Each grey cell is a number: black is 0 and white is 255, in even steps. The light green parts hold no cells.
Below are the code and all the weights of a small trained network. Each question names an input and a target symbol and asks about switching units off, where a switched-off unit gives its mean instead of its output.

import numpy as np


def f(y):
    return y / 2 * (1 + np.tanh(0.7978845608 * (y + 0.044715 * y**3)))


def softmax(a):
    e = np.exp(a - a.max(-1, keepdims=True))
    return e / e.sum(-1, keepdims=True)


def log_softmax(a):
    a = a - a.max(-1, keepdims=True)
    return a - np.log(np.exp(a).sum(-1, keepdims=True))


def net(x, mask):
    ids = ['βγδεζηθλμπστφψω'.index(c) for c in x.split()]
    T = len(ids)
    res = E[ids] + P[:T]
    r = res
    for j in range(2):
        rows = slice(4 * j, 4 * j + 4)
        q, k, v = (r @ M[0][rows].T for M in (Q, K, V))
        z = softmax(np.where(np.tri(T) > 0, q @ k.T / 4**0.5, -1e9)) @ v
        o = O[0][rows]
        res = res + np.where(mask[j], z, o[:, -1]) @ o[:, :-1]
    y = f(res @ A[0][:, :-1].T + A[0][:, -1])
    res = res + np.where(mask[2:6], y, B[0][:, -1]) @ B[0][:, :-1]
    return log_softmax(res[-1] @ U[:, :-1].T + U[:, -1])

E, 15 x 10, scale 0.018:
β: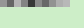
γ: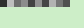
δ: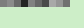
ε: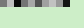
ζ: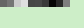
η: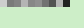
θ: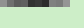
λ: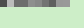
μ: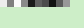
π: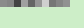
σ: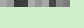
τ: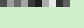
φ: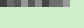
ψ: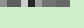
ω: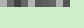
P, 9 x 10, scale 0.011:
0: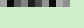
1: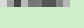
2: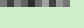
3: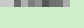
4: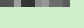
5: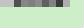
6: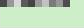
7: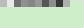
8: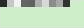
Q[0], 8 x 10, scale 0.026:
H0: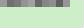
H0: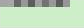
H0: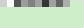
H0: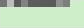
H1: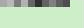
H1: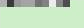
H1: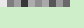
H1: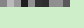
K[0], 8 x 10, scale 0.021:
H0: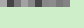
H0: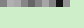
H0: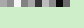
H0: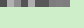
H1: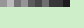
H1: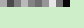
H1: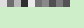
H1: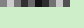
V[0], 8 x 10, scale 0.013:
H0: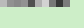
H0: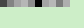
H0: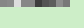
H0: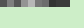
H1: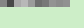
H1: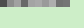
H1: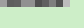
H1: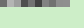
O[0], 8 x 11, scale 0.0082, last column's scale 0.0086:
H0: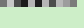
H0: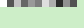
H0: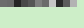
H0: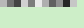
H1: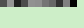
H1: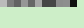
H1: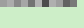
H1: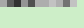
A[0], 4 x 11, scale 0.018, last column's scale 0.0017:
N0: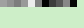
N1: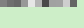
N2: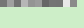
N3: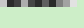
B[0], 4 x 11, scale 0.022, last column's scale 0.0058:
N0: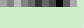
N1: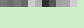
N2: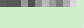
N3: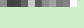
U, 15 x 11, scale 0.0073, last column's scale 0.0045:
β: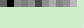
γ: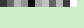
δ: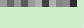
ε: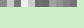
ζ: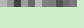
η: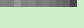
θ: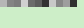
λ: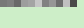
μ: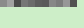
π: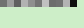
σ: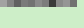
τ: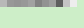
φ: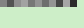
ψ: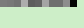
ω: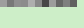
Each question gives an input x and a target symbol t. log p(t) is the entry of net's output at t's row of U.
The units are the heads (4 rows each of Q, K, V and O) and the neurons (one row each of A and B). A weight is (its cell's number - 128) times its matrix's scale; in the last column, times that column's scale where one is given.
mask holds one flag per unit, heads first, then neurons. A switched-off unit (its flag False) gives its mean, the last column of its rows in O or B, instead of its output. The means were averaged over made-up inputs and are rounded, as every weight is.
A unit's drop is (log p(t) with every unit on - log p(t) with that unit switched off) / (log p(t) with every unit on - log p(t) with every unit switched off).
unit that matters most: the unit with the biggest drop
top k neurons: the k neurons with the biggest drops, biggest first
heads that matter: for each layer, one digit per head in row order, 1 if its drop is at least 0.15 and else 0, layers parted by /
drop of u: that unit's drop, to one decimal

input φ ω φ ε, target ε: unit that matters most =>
H0
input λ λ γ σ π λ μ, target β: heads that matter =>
00
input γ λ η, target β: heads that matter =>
00
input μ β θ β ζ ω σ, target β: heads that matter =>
01
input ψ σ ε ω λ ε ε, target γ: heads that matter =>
00
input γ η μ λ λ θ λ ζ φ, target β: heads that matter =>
01
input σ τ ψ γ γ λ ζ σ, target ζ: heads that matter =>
10
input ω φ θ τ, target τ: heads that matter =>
10
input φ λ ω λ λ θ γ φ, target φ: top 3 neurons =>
[N0 N2 N1]
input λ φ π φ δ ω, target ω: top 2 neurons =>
[N0 N1]
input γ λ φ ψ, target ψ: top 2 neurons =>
[N0 N2]
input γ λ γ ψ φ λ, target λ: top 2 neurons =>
[N1 N2]
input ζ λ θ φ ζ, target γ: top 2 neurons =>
[N3 N1]
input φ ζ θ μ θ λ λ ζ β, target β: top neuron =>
[N3]
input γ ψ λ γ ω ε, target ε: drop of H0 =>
0.6
